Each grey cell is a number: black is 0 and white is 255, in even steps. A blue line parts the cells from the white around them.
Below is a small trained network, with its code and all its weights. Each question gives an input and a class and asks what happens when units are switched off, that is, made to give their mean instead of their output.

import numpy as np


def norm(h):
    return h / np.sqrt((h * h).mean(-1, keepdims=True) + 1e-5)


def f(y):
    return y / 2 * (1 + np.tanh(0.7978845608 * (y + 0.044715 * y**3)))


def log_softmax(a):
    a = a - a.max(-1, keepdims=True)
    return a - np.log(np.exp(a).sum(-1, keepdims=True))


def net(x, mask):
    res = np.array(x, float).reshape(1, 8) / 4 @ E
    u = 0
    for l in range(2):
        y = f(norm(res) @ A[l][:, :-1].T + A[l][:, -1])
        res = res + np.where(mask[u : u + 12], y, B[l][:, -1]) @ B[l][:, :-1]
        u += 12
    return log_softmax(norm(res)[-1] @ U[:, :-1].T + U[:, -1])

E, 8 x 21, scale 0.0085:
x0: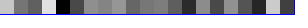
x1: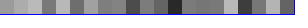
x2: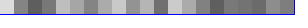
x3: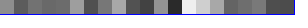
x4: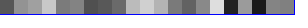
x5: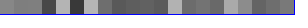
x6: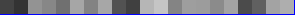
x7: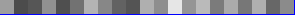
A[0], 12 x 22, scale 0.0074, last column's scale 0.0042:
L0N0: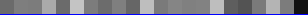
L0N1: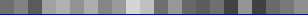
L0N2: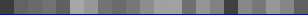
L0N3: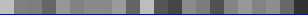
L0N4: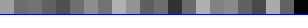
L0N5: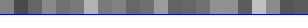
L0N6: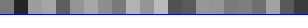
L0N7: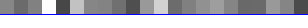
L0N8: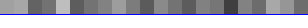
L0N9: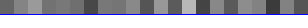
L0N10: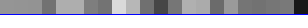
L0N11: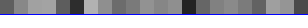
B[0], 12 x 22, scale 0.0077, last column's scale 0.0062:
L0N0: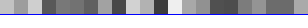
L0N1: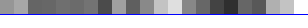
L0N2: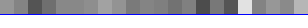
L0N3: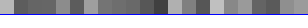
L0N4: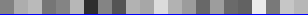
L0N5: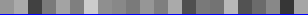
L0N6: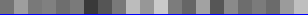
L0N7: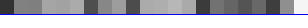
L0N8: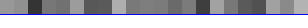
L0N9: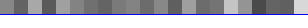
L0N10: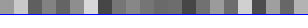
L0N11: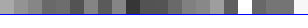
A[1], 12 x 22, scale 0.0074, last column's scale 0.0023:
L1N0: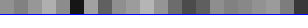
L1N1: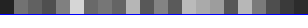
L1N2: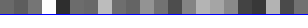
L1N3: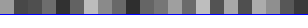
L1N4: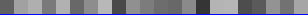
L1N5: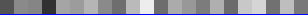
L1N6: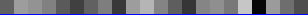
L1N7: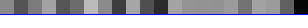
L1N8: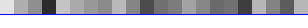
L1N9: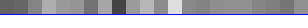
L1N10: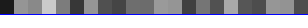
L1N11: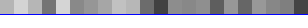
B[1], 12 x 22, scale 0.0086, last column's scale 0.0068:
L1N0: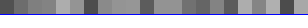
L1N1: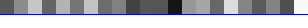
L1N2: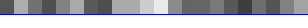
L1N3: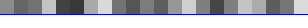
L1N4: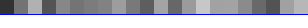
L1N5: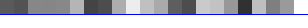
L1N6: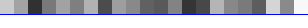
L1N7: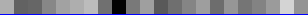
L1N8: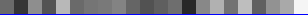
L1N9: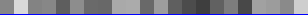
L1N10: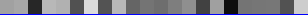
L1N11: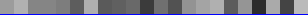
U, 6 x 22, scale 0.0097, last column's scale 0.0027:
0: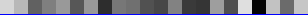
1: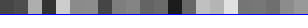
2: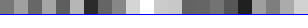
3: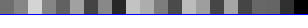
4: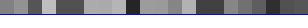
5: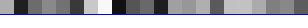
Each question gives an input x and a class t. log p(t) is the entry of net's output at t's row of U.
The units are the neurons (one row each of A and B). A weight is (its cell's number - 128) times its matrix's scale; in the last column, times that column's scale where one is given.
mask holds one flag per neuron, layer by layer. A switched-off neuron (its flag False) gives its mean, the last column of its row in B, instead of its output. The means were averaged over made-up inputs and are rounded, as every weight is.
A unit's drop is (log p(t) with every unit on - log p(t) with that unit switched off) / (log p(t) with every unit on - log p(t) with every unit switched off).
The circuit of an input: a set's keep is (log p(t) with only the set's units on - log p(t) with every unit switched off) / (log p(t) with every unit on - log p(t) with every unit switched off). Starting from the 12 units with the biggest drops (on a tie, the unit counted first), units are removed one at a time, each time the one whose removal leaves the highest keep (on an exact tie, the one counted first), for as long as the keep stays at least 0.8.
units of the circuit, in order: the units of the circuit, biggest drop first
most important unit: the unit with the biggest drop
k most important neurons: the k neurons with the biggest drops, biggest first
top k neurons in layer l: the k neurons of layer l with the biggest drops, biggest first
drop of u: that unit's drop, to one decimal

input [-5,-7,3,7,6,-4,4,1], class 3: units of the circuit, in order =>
L1N1; L1N8; L0N0
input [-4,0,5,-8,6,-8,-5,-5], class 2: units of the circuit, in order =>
L1N5
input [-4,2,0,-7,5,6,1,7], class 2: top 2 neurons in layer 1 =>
L1N5; L1N1
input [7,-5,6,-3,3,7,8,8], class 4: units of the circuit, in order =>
L1N3; L0N7
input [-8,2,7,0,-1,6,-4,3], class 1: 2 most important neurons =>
L1N5; L1N6
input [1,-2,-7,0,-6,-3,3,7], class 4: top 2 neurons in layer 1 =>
L1N10; L1N2
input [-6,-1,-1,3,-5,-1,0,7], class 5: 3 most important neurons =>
L1N3; L0N7; L0N4
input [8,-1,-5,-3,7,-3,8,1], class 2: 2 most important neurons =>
L0N7; L1N2
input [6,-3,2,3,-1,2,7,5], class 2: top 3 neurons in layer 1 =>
L1N2; L1N1; L1N9
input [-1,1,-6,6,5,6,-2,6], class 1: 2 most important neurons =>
L0N1; L1N1
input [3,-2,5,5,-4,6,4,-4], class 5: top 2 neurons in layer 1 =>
L1N3; L1N6
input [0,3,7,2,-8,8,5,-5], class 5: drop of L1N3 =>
0.4
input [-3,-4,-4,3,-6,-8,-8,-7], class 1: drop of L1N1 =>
0.3
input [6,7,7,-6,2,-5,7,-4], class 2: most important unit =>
L0N7
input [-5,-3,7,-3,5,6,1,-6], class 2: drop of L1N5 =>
0.1
